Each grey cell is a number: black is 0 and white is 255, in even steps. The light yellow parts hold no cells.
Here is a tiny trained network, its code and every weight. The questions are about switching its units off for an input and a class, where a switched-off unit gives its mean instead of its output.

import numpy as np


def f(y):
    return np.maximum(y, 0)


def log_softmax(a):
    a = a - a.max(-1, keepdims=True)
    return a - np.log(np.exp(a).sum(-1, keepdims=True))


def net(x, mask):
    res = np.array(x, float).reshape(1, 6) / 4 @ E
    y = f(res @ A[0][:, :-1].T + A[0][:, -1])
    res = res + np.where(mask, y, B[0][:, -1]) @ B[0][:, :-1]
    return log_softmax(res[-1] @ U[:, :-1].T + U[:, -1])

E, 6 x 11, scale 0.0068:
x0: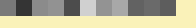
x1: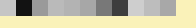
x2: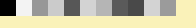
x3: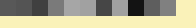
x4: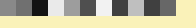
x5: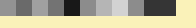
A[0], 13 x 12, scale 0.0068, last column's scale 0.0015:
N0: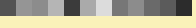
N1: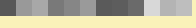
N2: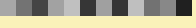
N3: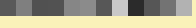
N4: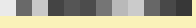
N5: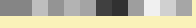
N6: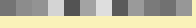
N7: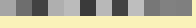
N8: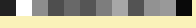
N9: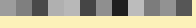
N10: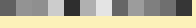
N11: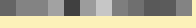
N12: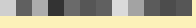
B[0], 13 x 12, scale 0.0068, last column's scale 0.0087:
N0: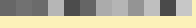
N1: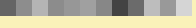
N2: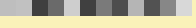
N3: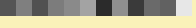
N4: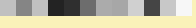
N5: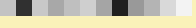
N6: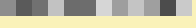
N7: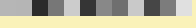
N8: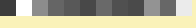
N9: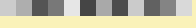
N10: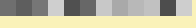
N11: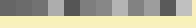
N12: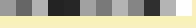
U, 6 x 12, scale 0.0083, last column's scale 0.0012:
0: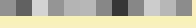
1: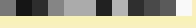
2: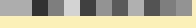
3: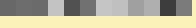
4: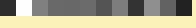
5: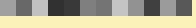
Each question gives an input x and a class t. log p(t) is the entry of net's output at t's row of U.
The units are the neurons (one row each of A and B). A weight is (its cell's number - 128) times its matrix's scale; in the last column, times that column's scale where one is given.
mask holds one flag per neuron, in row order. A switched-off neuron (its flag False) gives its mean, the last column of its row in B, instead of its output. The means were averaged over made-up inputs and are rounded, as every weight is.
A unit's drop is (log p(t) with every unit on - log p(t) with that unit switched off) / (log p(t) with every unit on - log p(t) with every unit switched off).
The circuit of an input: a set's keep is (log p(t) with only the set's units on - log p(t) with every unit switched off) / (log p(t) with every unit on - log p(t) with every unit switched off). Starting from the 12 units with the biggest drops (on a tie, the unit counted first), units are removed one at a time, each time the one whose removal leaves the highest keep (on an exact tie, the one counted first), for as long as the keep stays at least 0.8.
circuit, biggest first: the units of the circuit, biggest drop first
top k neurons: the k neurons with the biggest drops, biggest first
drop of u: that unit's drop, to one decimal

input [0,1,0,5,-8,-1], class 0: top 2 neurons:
[N5 N1]
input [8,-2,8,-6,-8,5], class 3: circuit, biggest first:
[N10]
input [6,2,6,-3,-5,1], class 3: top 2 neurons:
[N10 N0]
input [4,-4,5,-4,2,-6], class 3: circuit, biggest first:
[N10 N6]
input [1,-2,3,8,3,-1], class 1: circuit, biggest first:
[N3 N4]
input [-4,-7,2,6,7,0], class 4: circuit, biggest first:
[N8 N5]
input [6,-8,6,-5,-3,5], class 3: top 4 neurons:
[N10 N0 N6 N11]
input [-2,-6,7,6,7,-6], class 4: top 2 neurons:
[N8 N5]
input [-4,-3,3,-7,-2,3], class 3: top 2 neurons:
[N10 N3]
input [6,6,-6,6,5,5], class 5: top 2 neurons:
[N12 N4]
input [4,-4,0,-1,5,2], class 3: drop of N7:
0.0
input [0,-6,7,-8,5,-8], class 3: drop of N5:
-0.1
